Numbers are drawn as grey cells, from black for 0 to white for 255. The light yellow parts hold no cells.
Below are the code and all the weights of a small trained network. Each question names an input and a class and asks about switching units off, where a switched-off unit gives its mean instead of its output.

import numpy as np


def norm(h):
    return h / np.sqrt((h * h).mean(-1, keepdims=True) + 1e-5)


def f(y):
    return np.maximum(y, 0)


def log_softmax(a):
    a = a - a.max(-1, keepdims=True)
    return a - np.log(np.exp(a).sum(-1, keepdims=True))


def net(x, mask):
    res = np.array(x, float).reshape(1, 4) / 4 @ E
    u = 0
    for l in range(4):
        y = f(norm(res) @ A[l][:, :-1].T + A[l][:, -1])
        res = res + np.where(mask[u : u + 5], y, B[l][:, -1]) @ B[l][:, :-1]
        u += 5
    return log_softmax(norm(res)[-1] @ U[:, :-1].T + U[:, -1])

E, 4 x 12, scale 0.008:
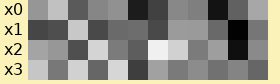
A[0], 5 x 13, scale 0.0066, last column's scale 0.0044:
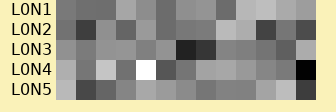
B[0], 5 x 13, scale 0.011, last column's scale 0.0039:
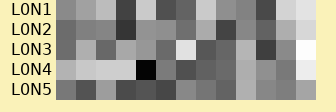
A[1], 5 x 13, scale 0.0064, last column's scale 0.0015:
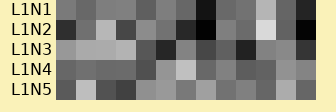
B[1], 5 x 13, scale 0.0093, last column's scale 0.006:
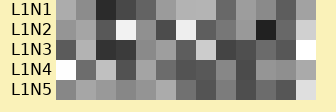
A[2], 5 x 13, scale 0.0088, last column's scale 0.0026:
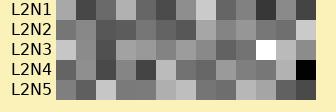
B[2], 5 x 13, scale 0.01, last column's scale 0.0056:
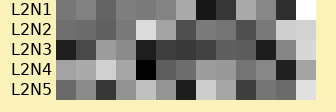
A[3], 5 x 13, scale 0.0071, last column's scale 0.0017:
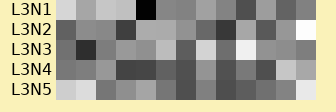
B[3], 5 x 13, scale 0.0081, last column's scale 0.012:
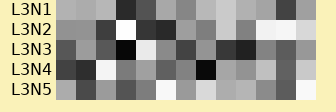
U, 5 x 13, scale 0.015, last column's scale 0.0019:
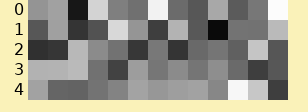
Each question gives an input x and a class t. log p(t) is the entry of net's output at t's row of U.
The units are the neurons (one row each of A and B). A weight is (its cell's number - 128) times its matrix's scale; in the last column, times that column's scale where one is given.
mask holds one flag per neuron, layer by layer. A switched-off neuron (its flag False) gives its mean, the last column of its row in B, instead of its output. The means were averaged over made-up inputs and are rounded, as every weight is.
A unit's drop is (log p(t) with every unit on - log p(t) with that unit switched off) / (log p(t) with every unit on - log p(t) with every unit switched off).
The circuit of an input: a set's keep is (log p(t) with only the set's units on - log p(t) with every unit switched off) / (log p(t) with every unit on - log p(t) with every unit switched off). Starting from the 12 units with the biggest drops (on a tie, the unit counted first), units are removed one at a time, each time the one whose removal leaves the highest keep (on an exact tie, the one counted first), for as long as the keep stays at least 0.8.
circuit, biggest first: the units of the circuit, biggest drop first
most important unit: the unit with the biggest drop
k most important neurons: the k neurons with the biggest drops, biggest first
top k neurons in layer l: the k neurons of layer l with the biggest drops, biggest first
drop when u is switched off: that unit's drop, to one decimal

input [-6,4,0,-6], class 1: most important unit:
L2N5
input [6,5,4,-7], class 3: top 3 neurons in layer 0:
[L0N1, L0N5, L0N2]
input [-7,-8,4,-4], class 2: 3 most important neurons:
[L2N3, L3N4, L3N5]
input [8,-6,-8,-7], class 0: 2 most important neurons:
[L1N2, L2N5]
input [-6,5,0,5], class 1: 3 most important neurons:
[L2N5, L3N3, L2N3]
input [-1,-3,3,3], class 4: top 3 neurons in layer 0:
[L0N1, L0N3, L0N4]
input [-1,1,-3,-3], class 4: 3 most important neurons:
[L0N3, L1N4, L0N4]
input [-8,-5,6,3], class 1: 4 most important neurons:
[L2N5, L3N3, L1N2, L0N3]
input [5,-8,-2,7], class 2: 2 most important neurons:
[L2N3, L3N4]
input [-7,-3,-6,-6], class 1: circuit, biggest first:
[L2N5, L3N3]
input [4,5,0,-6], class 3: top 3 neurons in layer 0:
[L0N1, L0N5, L0N2]
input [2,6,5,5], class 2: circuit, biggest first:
[L0N2, L3N4]
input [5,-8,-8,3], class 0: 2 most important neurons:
[L1N2, L0N3]
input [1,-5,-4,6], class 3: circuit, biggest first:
[L0N4]
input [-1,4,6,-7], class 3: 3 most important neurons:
[L2N4, L1N2, L0N1]
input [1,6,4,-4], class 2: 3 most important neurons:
[L1N2, L0N3, L0N2]
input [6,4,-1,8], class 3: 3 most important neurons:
[L0N4, L2N5, L3N5]
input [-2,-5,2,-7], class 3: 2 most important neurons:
[L2N4, L1N5]
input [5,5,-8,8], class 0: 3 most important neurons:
[L1N2, L0N3, L0N1]
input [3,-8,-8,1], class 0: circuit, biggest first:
[L1N2]
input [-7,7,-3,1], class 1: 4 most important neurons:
[L2N5, L3N3, L2N3, L0N1]
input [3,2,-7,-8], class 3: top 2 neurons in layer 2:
[L2N4, L2N1]
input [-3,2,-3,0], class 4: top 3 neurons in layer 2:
[L2N3, L2N1, L2N5]
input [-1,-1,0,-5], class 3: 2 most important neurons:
[L2N4, L1N3]
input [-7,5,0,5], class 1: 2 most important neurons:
[L2N5, L3N3]
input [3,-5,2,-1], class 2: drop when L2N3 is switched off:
0.7
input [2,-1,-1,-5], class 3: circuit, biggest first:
[L2N4]
